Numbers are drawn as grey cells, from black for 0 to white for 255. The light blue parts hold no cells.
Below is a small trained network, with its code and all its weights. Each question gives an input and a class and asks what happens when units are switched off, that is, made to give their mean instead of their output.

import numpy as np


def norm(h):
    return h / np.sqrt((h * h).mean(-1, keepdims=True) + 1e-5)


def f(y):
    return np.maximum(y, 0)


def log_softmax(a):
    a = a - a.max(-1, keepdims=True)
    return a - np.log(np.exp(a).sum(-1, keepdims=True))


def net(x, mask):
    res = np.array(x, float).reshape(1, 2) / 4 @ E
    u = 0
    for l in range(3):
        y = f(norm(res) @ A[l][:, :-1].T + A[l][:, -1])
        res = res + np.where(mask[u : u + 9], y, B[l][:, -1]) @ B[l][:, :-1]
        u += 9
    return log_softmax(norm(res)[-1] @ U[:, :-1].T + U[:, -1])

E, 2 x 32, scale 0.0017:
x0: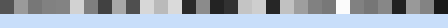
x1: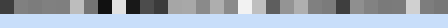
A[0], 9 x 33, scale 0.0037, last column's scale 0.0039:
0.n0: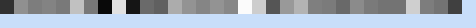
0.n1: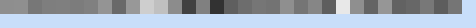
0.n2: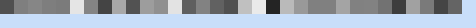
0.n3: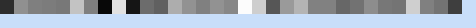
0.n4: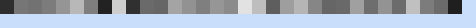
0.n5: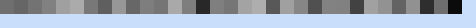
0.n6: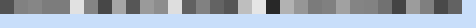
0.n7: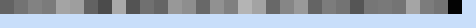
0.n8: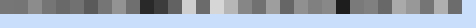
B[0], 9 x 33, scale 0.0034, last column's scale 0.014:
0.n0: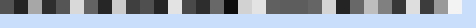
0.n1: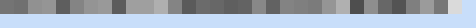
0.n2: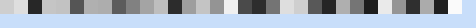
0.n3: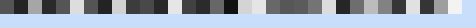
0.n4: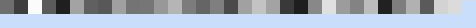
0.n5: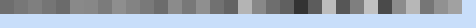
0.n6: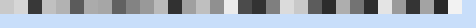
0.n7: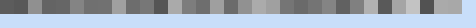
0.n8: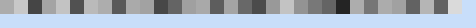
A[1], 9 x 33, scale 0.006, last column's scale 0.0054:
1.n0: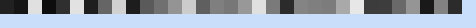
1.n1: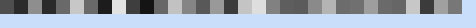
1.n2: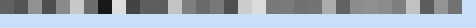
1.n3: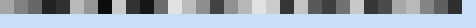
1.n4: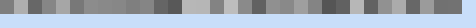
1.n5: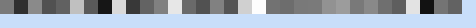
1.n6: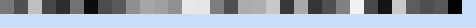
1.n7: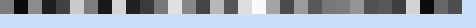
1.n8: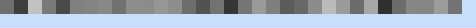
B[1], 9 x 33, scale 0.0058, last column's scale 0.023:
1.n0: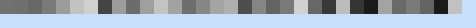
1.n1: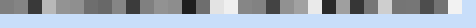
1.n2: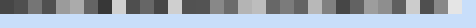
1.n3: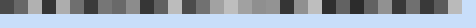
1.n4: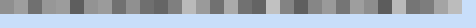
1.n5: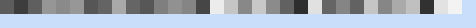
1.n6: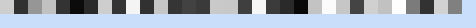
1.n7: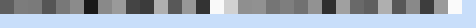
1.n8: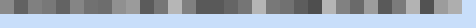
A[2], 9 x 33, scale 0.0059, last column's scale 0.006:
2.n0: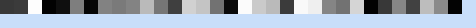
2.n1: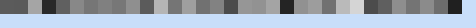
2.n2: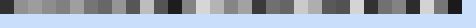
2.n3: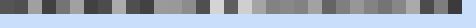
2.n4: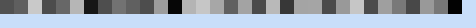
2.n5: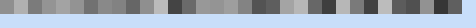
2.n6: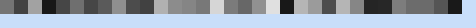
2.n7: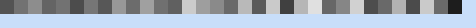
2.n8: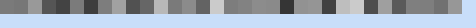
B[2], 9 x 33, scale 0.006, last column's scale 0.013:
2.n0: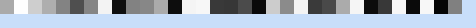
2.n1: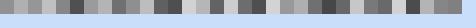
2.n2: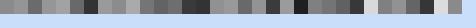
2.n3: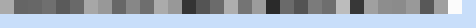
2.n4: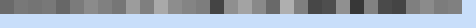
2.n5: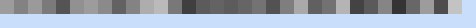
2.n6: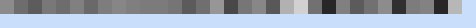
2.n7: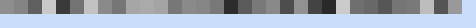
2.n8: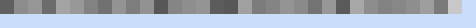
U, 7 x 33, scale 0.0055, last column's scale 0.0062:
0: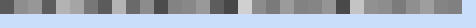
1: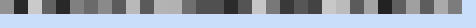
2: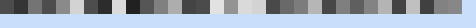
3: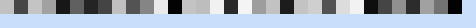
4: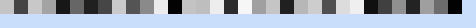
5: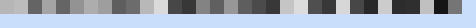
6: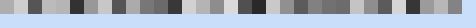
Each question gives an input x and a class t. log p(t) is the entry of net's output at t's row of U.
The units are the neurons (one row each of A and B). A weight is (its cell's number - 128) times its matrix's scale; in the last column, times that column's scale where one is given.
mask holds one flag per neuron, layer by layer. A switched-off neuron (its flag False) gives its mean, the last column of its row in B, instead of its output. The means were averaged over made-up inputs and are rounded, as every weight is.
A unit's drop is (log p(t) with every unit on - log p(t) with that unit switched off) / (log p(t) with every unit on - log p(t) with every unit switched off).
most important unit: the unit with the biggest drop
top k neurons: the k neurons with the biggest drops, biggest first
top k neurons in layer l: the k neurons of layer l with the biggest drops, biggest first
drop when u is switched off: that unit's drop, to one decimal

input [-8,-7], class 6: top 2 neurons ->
(0.n3, 0.n0)
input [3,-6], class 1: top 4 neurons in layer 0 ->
(0.n2, 0.n6, 0.n3, 0.n0)
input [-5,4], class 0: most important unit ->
0.n8
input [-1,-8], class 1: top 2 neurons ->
(0.n2, 0.n6)
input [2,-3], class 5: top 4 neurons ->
(0.n4, 0.n3, 0.n0, 1.n5)
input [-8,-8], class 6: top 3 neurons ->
(0.n3, 0.n0, 0.n4)
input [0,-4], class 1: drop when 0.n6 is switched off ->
0.9
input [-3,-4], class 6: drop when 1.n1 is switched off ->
0.1
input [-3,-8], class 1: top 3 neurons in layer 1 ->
(1.n1, 1.n7, 1.n0)
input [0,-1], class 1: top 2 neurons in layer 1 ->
(1.n1, 1.n7)
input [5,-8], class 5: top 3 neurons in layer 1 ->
(1.n5, 1.n2, 1.n4)
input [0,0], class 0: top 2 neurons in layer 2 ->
(2.n5, 2.n3)
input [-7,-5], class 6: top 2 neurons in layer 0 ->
(0.n3, 0.n0)
